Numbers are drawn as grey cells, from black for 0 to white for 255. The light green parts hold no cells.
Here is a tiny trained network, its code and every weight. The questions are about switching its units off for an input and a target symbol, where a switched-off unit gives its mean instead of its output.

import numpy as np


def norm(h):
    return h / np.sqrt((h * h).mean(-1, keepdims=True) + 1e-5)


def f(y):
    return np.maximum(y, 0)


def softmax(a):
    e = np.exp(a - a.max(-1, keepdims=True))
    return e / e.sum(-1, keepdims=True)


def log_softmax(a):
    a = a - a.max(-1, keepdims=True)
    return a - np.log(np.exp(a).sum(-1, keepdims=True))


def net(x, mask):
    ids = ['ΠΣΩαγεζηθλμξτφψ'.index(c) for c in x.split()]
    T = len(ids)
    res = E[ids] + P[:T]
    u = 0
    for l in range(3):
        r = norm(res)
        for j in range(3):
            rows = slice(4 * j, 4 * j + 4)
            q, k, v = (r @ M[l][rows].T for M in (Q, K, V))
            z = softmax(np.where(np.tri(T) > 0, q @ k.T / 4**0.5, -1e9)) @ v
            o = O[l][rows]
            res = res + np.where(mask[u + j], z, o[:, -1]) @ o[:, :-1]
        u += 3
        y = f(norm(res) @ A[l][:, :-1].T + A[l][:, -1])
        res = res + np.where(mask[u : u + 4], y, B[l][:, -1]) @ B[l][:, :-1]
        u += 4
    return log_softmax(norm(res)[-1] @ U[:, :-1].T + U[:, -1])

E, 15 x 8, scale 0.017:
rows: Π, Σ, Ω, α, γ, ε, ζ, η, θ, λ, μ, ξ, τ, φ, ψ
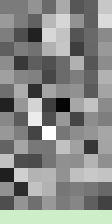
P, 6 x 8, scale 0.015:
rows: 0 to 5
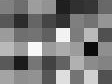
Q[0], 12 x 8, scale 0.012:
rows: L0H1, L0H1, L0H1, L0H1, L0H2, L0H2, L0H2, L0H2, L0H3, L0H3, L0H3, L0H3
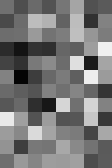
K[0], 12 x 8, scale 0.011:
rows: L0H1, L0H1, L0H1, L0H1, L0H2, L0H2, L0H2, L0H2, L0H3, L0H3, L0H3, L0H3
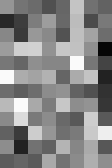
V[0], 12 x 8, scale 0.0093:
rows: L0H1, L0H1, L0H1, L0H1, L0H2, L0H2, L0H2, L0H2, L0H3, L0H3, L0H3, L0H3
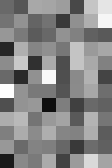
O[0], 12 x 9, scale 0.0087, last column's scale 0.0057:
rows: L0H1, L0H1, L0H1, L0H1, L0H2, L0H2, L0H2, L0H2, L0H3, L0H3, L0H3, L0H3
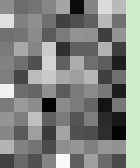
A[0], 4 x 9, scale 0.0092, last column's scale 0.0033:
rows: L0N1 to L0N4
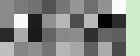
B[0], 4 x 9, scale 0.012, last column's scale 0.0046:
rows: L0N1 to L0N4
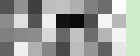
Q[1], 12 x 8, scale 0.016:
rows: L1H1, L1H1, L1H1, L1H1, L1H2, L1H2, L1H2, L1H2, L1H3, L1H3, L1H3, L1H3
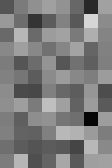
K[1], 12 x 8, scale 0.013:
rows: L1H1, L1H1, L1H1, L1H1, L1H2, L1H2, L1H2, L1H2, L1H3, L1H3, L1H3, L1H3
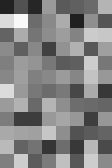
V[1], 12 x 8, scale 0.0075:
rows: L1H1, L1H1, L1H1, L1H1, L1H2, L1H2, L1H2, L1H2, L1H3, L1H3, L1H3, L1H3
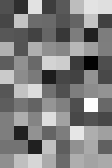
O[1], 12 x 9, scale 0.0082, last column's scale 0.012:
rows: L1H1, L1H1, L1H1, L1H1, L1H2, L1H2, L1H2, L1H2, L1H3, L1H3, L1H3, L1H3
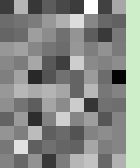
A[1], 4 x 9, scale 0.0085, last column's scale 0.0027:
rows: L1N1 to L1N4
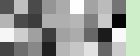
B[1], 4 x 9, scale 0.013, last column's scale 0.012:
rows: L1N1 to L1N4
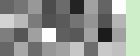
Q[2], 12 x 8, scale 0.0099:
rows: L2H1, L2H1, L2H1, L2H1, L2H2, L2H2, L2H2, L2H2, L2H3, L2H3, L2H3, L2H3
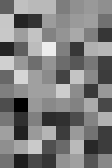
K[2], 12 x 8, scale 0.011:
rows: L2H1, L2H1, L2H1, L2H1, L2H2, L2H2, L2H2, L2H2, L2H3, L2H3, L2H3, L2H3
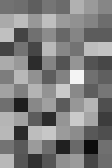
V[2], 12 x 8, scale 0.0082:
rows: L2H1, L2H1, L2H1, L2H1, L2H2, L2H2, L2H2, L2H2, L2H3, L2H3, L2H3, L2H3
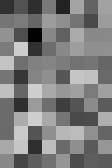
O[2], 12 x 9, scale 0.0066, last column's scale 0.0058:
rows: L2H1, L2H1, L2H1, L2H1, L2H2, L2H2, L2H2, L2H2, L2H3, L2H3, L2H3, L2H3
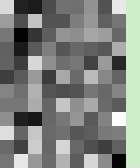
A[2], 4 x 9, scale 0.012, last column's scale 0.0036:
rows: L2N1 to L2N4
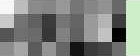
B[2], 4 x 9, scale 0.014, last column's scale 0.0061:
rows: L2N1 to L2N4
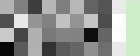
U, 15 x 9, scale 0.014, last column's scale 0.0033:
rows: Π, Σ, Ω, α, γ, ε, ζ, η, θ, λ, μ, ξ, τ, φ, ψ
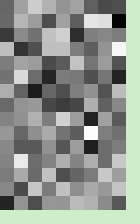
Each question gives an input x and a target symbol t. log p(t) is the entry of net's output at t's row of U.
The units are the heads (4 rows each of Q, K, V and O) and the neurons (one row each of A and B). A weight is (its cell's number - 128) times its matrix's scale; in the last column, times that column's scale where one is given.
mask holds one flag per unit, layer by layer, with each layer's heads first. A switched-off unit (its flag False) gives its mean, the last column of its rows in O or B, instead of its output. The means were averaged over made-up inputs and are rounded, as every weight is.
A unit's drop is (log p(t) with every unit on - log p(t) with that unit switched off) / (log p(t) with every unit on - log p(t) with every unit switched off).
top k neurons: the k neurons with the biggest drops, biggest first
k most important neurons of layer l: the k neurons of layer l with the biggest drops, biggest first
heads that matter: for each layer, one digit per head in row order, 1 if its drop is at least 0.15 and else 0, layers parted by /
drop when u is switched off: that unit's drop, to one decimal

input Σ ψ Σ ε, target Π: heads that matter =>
010 / 000 / 000
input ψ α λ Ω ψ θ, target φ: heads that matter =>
001 / 001 / 000
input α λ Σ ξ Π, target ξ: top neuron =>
L1N2
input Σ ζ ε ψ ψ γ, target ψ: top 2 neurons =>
L1N4, L2N3
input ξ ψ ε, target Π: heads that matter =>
011 / 000 / 000
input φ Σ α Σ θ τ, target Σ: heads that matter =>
000 / 100 / 000
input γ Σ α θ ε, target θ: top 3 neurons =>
L2N3, L1N4, L2N4
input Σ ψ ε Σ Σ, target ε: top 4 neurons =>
L2N3, L1N1, L2N2, L1N2
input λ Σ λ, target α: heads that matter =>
011 / 000 / 000
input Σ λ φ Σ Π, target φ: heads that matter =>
110 / 000 / 000
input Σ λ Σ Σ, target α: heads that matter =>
010 / 000 / 000
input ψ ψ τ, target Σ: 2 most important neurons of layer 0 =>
L0N1, L0N4
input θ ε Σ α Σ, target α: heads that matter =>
101 / 011 / 100
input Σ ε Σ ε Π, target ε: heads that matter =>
011 / 000 / 000
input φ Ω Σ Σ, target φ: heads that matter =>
010 / 000 / 100
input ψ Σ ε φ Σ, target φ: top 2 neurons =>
L2N3, L1N4
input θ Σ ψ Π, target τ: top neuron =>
L1N1
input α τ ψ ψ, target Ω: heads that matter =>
001 / 000 / 000
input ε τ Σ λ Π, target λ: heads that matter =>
010 / 000 / 000
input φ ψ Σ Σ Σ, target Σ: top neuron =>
L2N2
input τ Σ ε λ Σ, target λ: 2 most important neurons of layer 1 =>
L1N2, L1N1
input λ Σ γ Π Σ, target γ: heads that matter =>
110 / 000 / 001
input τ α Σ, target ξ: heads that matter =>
000 / 000 / 000
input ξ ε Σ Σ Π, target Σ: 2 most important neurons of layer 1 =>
L1N1, L1N2
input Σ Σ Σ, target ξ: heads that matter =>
010 / 000 / 000
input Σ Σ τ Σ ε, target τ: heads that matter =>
100 / 000 / 000
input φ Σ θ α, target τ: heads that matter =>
100 / 000 / 000
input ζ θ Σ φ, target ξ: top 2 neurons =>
L1N4, L0N3
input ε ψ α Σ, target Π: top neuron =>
L1N3
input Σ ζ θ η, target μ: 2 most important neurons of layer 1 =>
L1N1, L1N2
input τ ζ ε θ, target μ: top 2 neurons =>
L1N1, L2N2
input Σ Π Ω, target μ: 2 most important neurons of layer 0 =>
L0N2, L0N4
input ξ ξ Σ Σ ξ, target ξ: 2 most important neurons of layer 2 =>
L2N2, L2N1
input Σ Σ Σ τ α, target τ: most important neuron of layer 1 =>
L1N1
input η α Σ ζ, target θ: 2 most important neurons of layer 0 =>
L0N2, L0N4
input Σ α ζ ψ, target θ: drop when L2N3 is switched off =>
0.2
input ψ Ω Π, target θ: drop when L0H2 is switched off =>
0.1
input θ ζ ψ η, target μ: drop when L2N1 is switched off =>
-0.1
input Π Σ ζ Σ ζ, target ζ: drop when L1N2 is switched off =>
0.1
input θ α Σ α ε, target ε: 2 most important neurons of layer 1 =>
L1N2, L1N1
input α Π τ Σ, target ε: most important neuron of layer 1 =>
L1N4
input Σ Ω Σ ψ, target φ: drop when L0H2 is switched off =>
0.4
